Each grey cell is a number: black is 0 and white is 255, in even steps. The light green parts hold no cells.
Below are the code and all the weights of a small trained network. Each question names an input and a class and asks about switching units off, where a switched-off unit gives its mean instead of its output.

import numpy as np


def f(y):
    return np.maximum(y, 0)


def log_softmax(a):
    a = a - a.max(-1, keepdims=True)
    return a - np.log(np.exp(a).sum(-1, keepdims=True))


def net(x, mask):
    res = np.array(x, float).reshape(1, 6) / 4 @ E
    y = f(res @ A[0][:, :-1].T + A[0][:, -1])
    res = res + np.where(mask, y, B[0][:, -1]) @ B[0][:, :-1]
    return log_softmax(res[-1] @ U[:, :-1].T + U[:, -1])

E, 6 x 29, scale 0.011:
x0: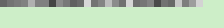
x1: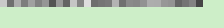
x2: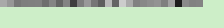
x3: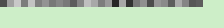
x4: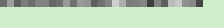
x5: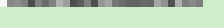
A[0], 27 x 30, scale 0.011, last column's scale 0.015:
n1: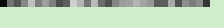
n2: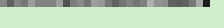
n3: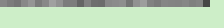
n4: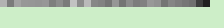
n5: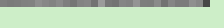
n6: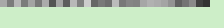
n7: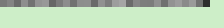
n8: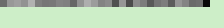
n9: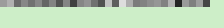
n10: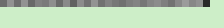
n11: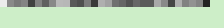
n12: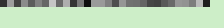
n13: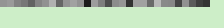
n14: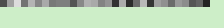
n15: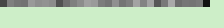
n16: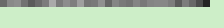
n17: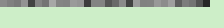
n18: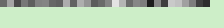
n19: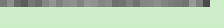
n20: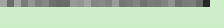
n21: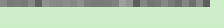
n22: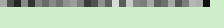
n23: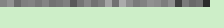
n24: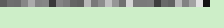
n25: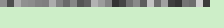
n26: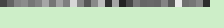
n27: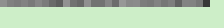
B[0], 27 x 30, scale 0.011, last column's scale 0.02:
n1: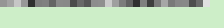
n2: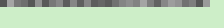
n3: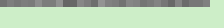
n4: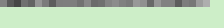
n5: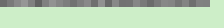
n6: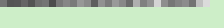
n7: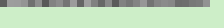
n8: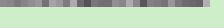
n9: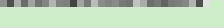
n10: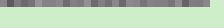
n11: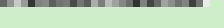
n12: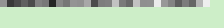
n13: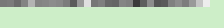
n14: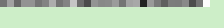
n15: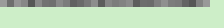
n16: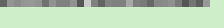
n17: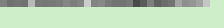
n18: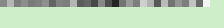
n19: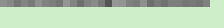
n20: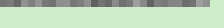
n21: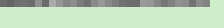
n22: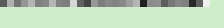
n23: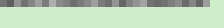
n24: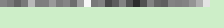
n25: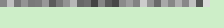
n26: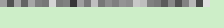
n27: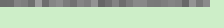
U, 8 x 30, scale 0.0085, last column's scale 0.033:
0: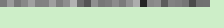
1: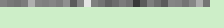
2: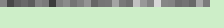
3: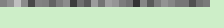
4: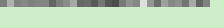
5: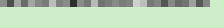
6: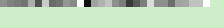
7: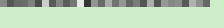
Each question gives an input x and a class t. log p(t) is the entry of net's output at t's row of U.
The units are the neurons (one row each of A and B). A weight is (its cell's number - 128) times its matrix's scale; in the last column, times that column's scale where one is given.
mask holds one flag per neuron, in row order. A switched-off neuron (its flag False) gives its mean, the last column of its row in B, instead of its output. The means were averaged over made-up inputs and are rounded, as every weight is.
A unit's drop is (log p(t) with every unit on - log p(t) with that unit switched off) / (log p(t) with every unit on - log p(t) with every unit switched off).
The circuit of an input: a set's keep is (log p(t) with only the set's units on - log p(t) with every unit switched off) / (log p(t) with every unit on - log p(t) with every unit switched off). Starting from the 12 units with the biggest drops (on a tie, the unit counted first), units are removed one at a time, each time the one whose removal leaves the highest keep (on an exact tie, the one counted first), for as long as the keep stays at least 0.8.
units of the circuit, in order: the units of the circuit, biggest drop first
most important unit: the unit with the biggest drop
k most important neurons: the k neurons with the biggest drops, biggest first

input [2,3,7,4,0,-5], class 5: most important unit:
n9
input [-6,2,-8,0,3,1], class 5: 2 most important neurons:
[n26 n24]
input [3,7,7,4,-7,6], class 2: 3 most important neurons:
[n6 n18 n26]
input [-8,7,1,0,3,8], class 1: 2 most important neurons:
[n13 n17]
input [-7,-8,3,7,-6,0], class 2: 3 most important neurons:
[n12 n22 n24]
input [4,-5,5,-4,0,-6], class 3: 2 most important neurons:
[n1 n26]
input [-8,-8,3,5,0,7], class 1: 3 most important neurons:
[n13 n17 n6]
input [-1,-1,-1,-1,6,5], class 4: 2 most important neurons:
[n18 n1]
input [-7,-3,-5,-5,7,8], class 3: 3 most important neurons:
[n11 n24 n25]
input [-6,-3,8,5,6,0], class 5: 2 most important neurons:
[n9 n24]
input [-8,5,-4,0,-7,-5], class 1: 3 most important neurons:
[n13 n17 n18]
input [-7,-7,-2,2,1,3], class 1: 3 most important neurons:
[n13 n17 n6]
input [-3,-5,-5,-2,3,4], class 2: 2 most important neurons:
[n12 n9]
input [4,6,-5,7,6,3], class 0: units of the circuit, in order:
[n14]
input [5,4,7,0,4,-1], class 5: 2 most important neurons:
[n9 n13]
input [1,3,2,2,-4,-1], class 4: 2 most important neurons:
[n12 n25]
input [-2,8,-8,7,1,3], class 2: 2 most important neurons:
[n6 n4]
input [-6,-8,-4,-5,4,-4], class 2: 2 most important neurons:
[n12 n24]
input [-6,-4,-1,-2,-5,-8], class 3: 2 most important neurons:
[n1 n24]
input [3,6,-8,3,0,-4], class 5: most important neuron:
[n26]
